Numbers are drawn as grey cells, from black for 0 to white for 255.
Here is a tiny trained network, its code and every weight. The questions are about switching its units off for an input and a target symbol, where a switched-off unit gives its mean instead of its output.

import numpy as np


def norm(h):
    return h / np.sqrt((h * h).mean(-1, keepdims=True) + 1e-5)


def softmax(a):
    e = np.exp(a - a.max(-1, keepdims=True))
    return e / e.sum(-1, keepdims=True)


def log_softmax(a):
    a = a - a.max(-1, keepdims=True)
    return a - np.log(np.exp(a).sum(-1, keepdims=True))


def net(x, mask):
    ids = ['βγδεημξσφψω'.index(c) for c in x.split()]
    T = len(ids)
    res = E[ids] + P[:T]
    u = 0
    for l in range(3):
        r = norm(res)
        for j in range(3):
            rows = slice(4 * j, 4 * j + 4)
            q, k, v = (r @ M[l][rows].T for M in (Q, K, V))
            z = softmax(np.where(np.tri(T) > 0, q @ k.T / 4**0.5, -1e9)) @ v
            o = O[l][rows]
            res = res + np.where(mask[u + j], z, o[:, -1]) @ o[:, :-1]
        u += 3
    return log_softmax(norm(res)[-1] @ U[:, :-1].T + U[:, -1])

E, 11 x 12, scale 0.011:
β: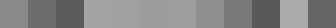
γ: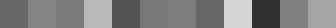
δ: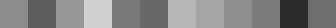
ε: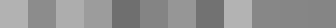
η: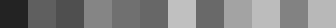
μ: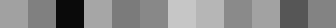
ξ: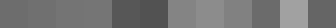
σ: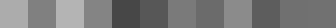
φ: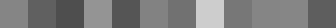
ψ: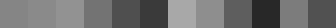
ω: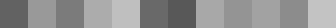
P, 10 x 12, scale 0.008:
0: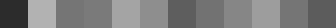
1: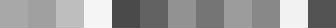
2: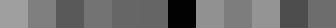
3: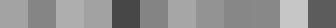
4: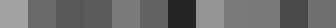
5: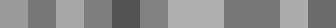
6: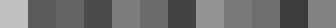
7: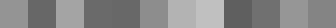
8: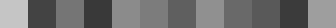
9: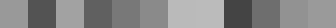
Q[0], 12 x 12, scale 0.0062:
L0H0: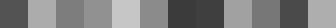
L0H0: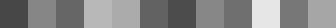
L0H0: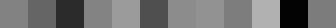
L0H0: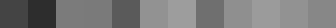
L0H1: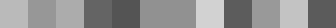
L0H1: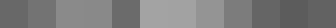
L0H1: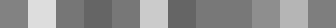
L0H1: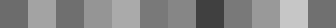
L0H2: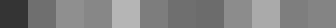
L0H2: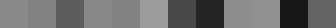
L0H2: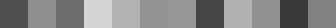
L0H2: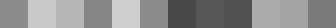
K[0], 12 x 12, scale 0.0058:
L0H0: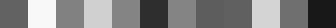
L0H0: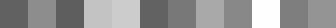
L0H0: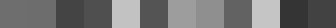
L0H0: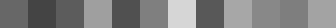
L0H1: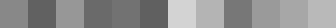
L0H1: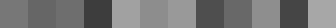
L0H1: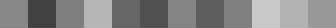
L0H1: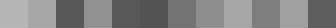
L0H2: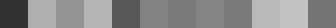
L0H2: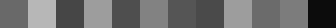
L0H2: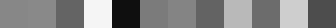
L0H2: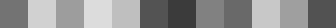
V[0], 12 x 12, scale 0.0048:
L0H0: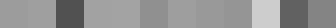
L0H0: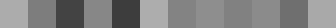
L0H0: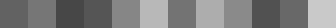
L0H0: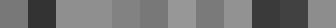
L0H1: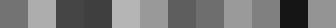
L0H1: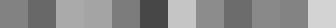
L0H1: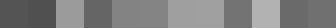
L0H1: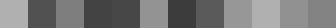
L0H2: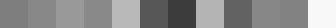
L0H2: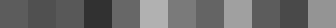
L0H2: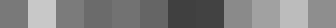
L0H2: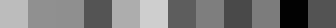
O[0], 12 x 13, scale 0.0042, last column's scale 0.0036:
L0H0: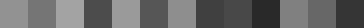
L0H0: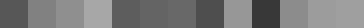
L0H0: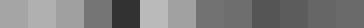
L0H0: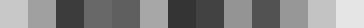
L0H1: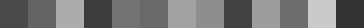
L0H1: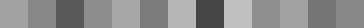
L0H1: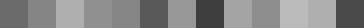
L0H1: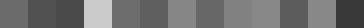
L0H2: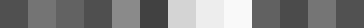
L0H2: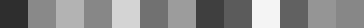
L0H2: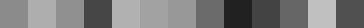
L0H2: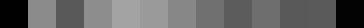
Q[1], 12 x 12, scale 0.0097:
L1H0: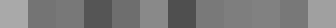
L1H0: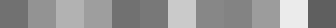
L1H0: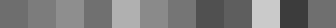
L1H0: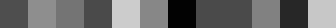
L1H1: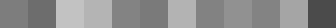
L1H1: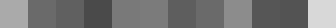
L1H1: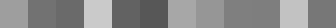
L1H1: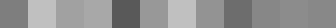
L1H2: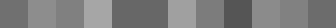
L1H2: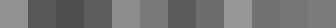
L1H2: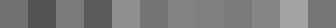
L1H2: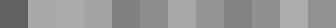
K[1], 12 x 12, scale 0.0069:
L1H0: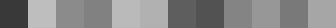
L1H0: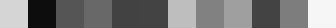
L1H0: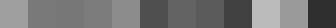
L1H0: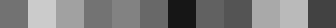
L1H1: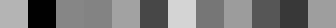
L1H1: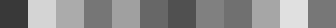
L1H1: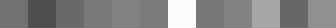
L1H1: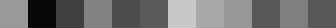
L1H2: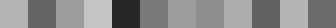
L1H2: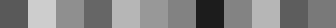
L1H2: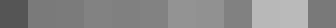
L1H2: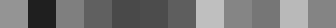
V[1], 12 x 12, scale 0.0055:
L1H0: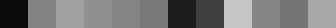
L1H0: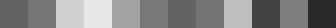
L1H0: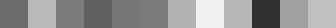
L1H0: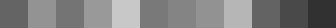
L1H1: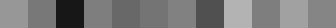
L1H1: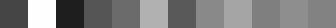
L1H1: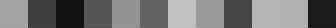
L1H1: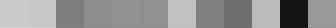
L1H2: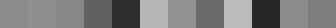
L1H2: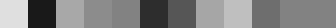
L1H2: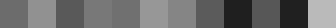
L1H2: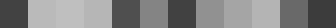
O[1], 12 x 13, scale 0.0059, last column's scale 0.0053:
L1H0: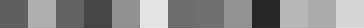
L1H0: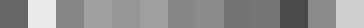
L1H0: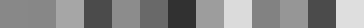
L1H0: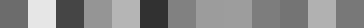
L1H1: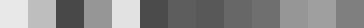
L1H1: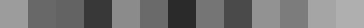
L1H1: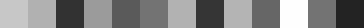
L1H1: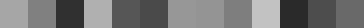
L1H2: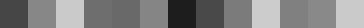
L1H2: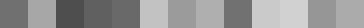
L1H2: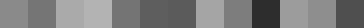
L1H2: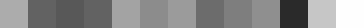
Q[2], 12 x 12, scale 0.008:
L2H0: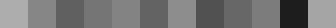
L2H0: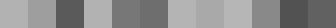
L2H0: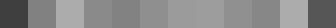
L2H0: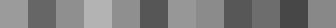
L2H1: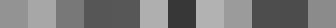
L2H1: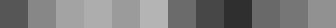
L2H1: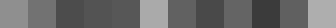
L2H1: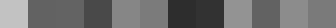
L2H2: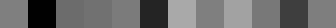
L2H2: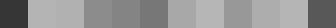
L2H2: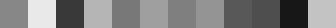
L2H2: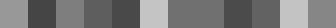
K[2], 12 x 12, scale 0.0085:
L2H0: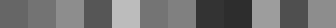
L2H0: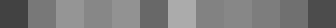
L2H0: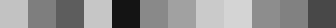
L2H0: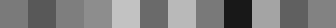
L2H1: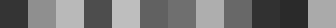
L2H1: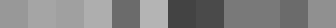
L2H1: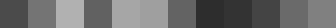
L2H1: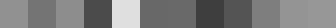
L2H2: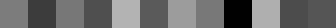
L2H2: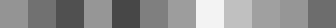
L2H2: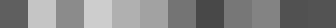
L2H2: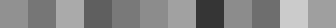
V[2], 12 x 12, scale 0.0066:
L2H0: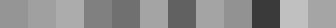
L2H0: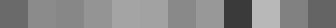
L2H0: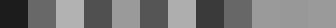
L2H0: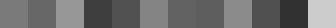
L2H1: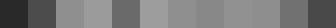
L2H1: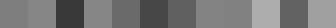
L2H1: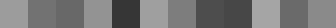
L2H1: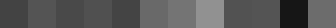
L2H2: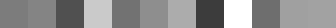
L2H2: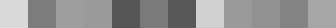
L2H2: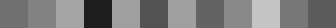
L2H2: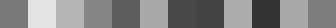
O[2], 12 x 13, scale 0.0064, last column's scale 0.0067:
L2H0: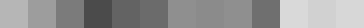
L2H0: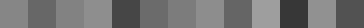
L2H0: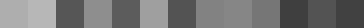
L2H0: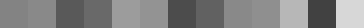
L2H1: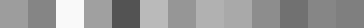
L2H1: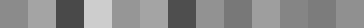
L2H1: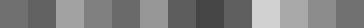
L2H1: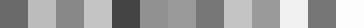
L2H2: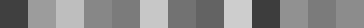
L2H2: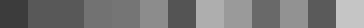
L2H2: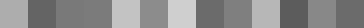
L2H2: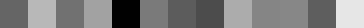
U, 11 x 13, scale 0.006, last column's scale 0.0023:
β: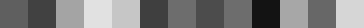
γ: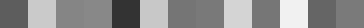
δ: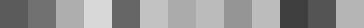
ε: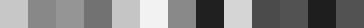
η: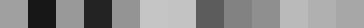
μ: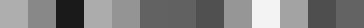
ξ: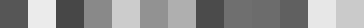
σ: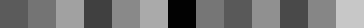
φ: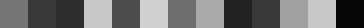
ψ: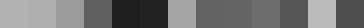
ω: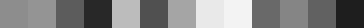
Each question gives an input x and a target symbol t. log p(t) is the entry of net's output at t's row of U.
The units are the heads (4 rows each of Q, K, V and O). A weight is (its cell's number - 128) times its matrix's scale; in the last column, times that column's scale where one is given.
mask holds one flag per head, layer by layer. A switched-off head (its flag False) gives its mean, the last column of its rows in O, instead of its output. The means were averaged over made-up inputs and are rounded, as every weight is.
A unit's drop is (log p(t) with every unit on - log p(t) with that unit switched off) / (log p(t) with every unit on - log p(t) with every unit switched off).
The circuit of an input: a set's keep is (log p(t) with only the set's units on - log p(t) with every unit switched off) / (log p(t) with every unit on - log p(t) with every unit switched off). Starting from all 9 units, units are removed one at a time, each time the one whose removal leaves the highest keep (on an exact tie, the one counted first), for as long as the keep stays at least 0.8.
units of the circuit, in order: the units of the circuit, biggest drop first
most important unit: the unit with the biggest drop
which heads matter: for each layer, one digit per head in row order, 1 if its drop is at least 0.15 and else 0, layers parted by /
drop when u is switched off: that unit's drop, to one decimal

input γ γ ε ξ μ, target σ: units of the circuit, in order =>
(L1H1 L0H1)
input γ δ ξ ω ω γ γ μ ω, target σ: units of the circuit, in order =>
(L1H1 L0H2)
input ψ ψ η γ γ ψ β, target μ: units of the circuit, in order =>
(L0H2 L2H2 L1H0)
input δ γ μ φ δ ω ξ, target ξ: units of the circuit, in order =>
(L1H0 L0H2)
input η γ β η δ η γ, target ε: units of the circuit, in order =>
(L2H0 L2H2 L1H2)
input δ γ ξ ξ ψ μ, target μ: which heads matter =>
000 / 110 / 000
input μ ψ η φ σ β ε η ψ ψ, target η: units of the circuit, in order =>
(L1H0 L2H2)
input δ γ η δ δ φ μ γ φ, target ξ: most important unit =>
L1H0
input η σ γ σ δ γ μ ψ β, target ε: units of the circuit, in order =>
(L1H2 L2H0)
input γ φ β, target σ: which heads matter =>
000 / 010 / 000
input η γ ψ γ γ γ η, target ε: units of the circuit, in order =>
(L2H0 L1H2 L2H2)
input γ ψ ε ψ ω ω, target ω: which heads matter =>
001 / 000 / 000
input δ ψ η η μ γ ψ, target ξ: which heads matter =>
000 / 100 / 000
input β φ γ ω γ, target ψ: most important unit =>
L0H1
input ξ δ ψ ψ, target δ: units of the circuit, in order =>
(L1H0 L2H0 L1H1)
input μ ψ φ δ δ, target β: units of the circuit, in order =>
(L1H2 L0H0)
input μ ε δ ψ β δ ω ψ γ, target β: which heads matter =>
000 / 001 / 000
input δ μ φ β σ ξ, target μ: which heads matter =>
011 / 110 / 010
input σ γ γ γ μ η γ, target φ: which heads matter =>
111 / 111 / 001
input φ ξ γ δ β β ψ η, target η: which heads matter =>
000 / 100 / 000
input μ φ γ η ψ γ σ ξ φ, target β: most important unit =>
L1H2
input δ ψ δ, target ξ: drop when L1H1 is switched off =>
0.0
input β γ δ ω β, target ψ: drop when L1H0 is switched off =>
0.3
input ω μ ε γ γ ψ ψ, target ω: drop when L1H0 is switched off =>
0.2
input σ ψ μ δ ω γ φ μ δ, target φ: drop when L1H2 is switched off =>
0.4
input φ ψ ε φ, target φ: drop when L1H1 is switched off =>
0.6
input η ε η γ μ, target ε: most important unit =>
L2H0
